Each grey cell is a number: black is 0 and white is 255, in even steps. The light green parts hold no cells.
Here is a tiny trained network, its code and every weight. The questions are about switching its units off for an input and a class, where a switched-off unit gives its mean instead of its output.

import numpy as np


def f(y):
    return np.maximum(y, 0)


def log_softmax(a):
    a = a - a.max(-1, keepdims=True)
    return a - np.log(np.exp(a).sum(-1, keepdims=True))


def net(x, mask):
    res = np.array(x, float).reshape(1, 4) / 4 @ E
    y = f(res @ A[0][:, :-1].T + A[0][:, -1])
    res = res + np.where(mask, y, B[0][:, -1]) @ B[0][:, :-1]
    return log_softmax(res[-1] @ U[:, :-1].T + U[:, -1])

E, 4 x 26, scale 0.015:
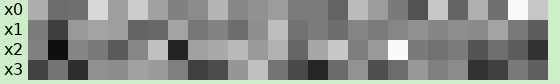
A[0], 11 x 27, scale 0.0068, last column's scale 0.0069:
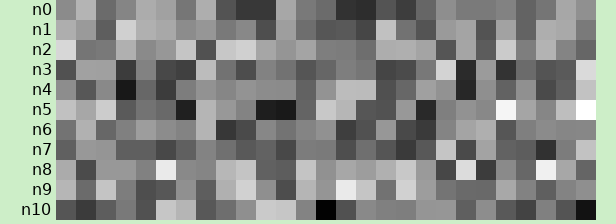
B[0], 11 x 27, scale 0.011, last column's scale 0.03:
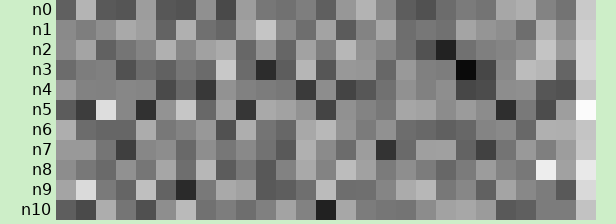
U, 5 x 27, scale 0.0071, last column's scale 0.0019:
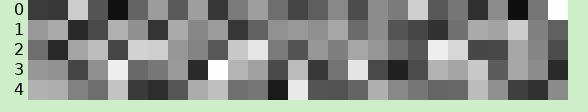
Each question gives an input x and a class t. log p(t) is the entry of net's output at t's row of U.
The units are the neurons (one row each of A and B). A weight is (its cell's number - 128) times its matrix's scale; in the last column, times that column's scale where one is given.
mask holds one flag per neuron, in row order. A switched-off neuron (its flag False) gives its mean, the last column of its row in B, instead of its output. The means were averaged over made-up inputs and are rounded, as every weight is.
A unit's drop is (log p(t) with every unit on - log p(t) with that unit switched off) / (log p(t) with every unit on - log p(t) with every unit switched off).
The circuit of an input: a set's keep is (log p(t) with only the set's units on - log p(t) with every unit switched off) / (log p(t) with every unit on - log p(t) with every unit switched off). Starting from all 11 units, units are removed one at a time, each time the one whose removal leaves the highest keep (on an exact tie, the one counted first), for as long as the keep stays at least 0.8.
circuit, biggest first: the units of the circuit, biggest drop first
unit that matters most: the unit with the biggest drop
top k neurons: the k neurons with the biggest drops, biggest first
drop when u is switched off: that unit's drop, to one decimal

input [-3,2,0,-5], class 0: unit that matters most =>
n5
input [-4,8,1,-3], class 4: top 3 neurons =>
n10, n9, n4
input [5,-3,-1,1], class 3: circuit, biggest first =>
n3, n1
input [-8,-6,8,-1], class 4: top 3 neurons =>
n9, n5, n4
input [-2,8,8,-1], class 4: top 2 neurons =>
n9, n5
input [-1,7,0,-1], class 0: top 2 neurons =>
n9, n8
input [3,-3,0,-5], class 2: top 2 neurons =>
n5, n3
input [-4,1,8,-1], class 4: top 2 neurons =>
n9, n5
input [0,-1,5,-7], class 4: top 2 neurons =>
n9, n4
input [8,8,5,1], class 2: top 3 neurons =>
n3, n10, n0
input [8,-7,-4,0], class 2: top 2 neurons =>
n5, n9
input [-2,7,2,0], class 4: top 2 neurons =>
n5, n8
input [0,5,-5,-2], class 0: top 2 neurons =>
n5, n8
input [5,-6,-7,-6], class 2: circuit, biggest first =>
n5
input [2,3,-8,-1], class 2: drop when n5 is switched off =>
1.4
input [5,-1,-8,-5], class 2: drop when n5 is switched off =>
0.6
